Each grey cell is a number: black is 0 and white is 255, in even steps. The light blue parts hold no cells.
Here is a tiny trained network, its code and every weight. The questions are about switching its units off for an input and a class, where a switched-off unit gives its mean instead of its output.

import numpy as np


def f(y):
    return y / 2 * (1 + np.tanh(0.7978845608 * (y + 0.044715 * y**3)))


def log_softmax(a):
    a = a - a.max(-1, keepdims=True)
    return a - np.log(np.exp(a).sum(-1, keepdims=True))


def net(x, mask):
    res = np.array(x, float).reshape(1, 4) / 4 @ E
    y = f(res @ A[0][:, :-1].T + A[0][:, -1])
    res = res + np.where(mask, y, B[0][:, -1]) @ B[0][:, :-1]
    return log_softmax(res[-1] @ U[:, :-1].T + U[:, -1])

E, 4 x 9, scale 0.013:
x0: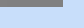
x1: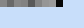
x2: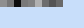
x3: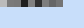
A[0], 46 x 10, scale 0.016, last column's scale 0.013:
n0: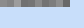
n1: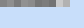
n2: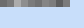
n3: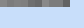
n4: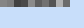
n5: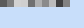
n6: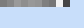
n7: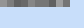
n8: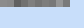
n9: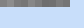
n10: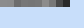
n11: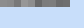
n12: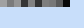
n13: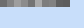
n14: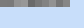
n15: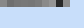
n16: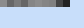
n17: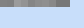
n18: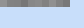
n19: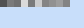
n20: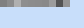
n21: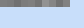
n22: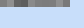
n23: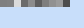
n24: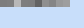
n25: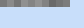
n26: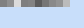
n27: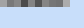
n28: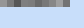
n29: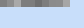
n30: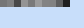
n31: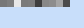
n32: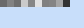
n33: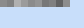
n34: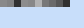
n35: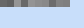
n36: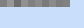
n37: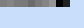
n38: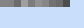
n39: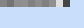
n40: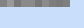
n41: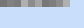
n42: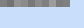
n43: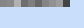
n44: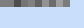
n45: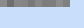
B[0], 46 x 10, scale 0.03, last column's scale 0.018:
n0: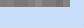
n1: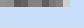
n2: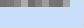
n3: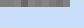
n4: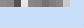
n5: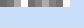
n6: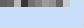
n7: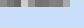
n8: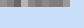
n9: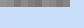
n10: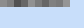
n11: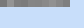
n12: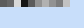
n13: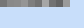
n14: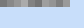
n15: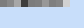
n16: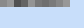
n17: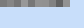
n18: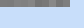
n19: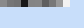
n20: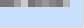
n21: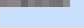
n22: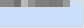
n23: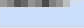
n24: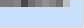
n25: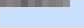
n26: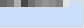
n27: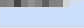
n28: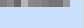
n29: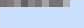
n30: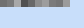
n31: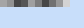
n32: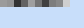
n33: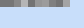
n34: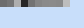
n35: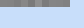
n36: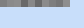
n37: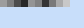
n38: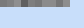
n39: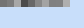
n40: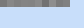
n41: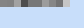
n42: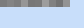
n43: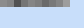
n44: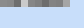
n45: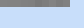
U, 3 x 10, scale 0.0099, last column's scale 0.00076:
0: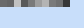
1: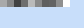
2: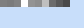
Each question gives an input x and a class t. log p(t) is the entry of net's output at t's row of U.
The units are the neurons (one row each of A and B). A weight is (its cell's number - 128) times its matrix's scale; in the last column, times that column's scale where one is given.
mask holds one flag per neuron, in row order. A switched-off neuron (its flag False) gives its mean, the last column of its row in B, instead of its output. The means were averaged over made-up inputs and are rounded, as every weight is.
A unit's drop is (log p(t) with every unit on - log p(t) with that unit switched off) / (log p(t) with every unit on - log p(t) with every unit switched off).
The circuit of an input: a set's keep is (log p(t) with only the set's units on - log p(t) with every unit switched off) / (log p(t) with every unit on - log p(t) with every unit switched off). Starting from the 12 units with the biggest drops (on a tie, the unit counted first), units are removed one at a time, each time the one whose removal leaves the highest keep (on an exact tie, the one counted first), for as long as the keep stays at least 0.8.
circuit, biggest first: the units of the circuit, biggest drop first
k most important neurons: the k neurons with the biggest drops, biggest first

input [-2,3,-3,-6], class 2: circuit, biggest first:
n5
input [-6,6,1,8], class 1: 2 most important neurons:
n37; n27
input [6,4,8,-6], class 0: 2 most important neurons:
n34; n30
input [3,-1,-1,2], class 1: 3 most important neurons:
n5; n12; n6
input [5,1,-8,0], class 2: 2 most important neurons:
n5; n19
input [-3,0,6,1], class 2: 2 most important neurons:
n19; n37
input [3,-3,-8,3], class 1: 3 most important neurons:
n31; n23; n43
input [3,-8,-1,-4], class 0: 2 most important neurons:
n6; n39
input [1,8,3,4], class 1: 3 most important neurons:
n37; n16; n10
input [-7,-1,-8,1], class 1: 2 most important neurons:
n31; n23
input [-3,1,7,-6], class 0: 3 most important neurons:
n34; n30; n31
